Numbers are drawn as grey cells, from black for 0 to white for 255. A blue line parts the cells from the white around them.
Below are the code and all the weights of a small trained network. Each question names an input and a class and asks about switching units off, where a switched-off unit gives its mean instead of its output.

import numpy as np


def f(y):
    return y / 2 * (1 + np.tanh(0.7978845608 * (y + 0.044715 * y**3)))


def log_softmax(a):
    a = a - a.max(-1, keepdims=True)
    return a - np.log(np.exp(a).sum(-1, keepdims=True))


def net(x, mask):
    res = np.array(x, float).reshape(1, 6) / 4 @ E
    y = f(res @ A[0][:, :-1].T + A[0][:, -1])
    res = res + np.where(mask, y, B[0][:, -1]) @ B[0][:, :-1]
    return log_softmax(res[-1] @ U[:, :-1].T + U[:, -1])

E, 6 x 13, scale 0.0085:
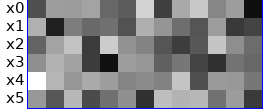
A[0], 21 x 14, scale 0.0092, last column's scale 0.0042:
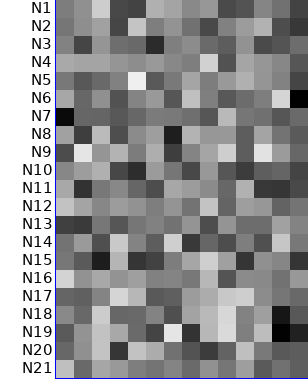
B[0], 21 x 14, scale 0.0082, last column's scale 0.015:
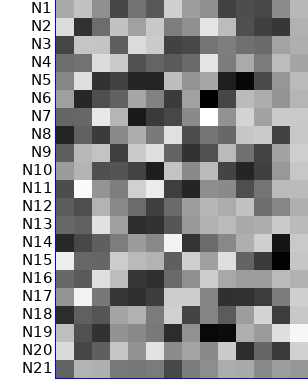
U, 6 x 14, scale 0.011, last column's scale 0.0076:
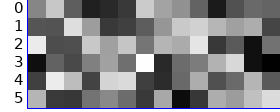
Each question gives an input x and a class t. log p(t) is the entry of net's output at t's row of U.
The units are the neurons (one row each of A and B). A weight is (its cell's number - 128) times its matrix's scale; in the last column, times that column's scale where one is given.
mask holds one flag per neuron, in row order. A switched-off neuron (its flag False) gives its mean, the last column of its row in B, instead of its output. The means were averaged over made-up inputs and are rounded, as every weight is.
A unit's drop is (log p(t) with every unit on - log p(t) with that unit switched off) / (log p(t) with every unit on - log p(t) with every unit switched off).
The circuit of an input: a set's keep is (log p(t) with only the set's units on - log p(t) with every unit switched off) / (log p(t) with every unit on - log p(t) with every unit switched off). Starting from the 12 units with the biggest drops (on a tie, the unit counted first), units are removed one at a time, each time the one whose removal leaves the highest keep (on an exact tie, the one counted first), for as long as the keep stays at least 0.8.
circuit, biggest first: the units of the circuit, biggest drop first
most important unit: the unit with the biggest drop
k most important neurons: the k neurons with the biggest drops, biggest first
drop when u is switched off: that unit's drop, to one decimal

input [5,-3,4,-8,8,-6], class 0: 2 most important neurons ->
N17; N5
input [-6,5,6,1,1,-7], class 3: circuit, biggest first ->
N14
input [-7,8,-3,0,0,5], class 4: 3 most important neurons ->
N11; N3; N19
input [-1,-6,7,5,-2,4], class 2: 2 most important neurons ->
N20; N2
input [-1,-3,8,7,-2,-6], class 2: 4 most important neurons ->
N20; N2; N17; N5
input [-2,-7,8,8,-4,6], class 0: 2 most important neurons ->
N10; N1
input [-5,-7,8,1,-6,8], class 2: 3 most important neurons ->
N20; N2; N14
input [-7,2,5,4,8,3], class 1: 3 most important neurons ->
N16; N19; N4
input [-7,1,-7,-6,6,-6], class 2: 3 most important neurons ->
N19; N15; N7
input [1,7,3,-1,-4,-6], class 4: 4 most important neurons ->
N11; N3; N8; N18
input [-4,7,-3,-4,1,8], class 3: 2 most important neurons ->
N8; N18
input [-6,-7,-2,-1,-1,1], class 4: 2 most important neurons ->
N9; N19
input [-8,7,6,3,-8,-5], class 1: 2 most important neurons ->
N13; N19
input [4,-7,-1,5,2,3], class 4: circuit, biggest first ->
N9
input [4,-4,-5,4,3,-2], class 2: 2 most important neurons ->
N15; N17
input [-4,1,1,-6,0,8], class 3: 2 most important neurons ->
N8; N18
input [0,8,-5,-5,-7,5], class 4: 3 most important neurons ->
N11; N3; N16
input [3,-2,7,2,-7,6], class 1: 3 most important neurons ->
N7; N13; N15
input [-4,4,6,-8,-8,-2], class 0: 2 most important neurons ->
N5; N17
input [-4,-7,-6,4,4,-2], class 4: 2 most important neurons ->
N9; N20
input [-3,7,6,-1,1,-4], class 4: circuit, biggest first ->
N11
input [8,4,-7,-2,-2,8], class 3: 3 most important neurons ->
N18; N8; N20
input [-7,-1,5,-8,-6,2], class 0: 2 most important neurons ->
N5; N19
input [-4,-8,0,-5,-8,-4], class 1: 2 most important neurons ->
N13; N7
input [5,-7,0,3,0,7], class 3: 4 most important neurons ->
N18; N8; N11; N3
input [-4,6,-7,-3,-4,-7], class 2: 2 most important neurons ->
N15; N8
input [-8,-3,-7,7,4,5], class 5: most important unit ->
N6
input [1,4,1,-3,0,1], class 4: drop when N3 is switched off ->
0.1
